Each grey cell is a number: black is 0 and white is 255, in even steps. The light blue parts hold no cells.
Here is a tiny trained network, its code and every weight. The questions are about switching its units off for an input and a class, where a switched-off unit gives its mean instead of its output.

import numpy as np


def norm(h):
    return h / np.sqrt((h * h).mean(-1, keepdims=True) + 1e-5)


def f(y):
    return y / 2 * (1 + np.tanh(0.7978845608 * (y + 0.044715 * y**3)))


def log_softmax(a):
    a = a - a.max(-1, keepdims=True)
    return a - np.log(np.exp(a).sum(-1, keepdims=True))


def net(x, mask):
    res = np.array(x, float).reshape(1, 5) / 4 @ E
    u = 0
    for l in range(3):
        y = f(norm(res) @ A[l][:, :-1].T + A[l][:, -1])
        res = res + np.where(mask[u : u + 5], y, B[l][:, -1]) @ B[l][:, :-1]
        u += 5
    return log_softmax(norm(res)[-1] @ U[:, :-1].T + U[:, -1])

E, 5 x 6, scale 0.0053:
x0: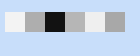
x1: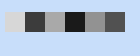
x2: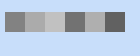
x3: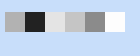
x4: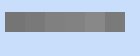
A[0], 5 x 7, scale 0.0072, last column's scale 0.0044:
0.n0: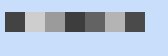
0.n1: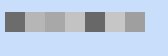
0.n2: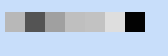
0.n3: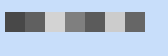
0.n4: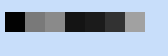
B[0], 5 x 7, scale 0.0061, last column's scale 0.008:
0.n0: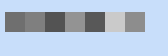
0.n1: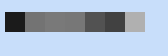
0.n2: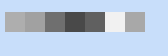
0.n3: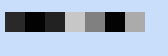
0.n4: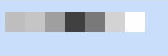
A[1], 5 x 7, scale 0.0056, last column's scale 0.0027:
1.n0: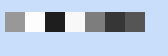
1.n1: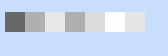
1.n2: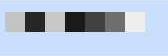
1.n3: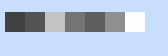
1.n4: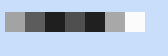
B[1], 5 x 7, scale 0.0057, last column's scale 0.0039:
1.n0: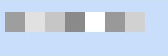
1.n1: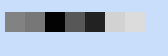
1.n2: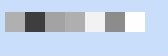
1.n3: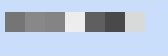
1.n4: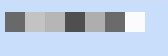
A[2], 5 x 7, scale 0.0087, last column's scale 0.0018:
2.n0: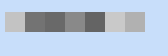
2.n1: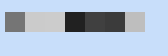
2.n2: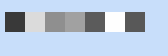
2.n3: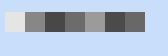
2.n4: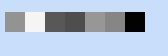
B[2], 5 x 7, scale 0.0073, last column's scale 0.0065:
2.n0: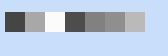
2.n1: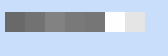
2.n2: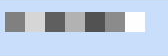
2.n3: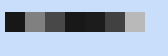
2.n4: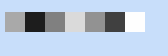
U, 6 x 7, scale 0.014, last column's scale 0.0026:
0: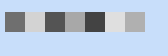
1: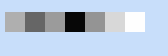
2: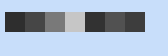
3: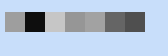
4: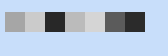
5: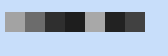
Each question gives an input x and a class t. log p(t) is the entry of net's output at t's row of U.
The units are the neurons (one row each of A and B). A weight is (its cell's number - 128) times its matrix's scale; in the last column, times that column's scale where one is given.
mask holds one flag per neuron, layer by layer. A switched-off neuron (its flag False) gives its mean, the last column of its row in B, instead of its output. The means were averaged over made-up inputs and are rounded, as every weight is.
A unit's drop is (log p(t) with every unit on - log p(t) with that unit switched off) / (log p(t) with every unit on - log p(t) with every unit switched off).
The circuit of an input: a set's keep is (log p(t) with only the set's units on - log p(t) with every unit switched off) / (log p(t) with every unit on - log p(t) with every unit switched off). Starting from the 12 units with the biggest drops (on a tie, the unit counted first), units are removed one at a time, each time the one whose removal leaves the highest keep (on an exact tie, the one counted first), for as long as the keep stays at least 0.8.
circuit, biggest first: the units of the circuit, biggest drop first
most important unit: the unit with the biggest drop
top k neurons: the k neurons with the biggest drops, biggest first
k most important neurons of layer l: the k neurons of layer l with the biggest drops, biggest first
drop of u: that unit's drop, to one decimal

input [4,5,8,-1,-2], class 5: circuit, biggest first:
(2.n3)
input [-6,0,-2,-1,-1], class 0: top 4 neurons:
(0.n4; 0.n0; 1.n3; 2.n2)
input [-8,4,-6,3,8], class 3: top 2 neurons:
(1.n2; 0.n3)
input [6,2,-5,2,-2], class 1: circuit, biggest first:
(2.n0; 2.n2)
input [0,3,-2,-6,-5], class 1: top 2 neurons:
(2.n1; 0.n4)
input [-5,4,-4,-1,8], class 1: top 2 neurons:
(0.n4; 2.n4)
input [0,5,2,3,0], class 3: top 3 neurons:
(0.n4; 1.n2; 2.n1)
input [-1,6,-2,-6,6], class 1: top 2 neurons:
(2.n1; 0.n4)
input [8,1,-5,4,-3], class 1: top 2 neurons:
(2.n0; 1.n3)
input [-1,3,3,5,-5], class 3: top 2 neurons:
(0.n3; 0.n4)
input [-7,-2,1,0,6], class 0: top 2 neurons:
(0.n4; 2.n4)
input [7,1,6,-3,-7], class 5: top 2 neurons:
(2.n3; 2.n2)
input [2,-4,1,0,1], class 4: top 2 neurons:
(0.n4; 1.n0)
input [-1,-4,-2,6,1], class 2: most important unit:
0.n3
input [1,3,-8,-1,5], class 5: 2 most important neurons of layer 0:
(0.n4; 0.n2)
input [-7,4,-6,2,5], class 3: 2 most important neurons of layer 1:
(1.n2; 1.n3)
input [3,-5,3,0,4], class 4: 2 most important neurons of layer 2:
(2.n1; 2.n4)
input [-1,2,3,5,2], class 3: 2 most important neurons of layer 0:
(0.n3; 0.n2)
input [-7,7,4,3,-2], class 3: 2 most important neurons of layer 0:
(0.n3; 0.n2)
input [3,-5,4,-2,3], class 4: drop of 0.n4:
0.2
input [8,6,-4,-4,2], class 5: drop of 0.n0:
0.0
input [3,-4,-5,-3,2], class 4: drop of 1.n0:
0.1
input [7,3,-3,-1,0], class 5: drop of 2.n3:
0.4
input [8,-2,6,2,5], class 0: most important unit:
1.n1
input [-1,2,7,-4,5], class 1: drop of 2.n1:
0.1
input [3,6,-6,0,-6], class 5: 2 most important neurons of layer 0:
(0.n4; 0.n2)
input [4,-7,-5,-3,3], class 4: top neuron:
(1.n0)
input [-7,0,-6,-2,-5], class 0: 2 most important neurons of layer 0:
(0.n4; 0.n0)
